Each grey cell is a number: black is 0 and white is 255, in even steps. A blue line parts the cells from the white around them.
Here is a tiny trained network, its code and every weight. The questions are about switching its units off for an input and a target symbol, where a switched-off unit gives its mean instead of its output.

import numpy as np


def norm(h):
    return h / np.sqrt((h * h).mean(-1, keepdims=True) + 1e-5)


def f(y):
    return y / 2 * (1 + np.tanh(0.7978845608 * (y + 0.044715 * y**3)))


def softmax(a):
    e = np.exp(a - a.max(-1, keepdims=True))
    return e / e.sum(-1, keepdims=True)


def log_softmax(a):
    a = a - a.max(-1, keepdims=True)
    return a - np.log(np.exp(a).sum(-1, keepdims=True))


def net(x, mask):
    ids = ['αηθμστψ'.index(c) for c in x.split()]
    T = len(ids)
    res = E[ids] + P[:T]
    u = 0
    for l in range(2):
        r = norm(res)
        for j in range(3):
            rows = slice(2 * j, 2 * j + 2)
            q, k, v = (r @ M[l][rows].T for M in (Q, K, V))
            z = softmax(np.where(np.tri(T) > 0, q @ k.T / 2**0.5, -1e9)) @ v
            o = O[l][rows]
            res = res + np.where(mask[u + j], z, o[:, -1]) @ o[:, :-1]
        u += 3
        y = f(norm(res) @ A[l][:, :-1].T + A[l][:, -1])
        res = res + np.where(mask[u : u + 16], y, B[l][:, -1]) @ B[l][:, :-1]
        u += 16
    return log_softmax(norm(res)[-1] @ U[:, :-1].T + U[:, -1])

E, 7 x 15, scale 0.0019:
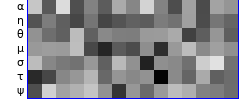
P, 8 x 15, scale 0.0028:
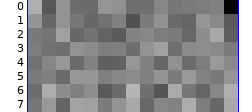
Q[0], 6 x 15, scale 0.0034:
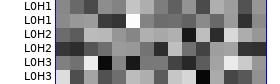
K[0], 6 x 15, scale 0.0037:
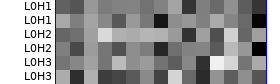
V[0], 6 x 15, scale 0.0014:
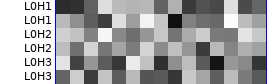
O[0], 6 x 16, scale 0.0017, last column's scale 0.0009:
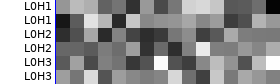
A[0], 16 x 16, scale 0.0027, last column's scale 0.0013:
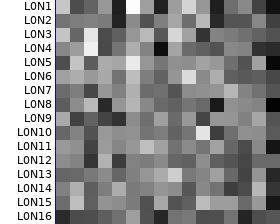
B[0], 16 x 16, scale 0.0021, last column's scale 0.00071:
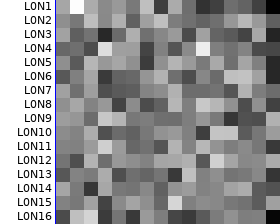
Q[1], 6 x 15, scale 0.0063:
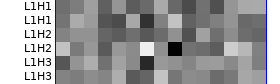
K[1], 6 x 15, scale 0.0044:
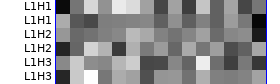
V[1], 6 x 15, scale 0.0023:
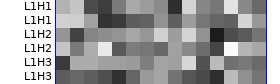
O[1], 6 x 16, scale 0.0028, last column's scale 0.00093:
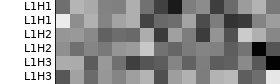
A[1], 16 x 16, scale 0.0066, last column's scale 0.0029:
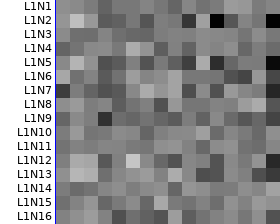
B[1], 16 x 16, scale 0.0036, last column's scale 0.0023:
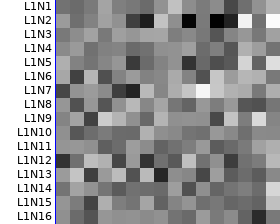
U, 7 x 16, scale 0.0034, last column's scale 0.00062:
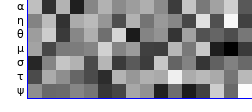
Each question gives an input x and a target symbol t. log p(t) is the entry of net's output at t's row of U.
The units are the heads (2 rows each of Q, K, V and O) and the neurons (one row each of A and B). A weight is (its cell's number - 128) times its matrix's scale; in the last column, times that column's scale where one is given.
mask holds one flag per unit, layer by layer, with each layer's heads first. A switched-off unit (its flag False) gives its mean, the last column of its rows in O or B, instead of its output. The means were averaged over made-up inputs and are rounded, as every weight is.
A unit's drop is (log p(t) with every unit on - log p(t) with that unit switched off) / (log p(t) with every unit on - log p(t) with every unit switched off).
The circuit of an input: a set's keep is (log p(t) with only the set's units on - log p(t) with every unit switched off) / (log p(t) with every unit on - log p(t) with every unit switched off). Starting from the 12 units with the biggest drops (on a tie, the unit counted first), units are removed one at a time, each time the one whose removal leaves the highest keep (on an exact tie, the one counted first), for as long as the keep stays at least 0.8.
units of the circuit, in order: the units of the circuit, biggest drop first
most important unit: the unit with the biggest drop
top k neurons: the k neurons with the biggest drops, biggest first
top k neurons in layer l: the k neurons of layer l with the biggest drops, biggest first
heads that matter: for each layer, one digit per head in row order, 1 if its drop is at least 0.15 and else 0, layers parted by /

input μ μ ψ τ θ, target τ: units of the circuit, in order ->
L1H1, L1N7
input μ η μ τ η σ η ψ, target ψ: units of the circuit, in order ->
L1H3, L0H3, L0N6
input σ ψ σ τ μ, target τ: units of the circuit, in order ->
L1H1, L1N7
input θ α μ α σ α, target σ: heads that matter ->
101 / 000
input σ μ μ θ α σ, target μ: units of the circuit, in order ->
L1H2, L0H1, L1N2
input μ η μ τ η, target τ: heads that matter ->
000 / 100
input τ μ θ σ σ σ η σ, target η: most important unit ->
L0H1
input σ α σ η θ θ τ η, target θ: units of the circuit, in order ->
L1N2, L0H3
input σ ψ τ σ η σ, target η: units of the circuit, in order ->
L1H2, L1N2, L1N7
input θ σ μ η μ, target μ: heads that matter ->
001 / 000
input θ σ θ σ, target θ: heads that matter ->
001 / 010
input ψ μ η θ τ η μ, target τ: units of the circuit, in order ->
L1H1, L1N2
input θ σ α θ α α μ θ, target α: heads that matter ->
010 / 000
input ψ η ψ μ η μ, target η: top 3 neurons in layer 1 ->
L1N2, L1N5, L1N7
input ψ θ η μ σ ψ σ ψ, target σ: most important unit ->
L0H3
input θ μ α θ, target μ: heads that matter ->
101 / 010
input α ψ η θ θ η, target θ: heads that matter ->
110 / 000
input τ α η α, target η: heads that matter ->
011 / 010
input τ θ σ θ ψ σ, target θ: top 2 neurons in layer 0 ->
L0N13, L0N12
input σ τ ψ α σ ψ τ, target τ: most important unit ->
L1H1
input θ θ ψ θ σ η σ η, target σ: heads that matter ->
111 / 000
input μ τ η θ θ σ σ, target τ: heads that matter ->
010 / 100
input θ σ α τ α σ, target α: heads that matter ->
101 / 010
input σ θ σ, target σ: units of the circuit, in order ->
L1H1, L1N12
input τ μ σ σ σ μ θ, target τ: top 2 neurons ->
L1N7, L0N8
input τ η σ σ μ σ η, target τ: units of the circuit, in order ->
L1H1, L1N7
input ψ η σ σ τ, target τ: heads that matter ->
000 / 000
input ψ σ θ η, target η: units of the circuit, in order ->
L1N9
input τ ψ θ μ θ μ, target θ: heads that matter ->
110 / 011
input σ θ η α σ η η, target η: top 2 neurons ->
L1N9, L0N16
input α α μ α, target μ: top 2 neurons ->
L1N2, L1N7
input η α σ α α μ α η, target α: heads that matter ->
010 / 100
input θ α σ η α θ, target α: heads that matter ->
001 / 000
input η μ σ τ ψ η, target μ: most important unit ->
L0H2
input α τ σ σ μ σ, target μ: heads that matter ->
000 / 010
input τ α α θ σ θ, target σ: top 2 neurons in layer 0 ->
L0N13, L0N3
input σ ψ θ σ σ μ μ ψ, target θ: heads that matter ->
110 / 011
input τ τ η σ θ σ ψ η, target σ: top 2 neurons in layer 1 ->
L1N2, L1N5
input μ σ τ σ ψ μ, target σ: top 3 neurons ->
L1N2, L1N5, L1N7
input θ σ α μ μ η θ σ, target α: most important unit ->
L0H1
